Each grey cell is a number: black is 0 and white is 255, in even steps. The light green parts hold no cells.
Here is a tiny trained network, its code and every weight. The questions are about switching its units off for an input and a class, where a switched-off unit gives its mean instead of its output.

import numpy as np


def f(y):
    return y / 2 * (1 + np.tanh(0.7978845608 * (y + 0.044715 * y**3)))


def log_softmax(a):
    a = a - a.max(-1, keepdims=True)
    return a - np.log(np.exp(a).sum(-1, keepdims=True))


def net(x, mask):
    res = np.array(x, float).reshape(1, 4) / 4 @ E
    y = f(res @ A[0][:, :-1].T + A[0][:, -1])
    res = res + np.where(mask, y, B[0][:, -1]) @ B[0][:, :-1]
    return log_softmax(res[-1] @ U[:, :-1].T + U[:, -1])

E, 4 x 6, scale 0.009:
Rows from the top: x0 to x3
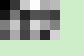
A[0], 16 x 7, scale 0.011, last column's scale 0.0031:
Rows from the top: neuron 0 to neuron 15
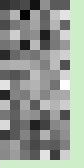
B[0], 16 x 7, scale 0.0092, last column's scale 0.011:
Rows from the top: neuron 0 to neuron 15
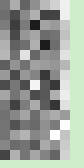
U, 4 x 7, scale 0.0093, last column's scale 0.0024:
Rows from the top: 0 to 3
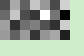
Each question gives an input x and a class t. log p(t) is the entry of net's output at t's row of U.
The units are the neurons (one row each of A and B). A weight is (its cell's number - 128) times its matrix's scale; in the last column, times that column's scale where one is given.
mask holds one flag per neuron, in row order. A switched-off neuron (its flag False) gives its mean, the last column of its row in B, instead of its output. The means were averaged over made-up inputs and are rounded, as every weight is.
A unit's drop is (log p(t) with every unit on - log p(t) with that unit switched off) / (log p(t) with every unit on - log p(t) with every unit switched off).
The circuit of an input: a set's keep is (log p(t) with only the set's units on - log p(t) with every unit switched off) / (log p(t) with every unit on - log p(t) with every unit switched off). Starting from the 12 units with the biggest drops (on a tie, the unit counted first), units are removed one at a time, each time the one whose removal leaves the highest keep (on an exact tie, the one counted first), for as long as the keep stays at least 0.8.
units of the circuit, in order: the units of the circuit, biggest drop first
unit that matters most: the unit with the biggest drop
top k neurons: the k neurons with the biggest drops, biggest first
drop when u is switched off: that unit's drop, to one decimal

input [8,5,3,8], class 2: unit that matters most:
neuron 1
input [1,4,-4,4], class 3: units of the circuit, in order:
neuron 8; neuron 10
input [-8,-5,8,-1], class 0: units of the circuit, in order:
neuron 15; neuron 8
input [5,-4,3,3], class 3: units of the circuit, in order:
neuron 2; neuron 9
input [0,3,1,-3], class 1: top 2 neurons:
neuron 8; neuron 1
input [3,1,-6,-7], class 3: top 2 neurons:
neuron 13; neuron 1
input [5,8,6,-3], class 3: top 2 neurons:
neuron 13; neuron 8
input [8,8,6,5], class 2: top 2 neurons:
neuron 1; neuron 4
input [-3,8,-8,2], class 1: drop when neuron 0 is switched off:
0.4
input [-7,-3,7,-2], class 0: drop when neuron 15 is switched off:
0.3
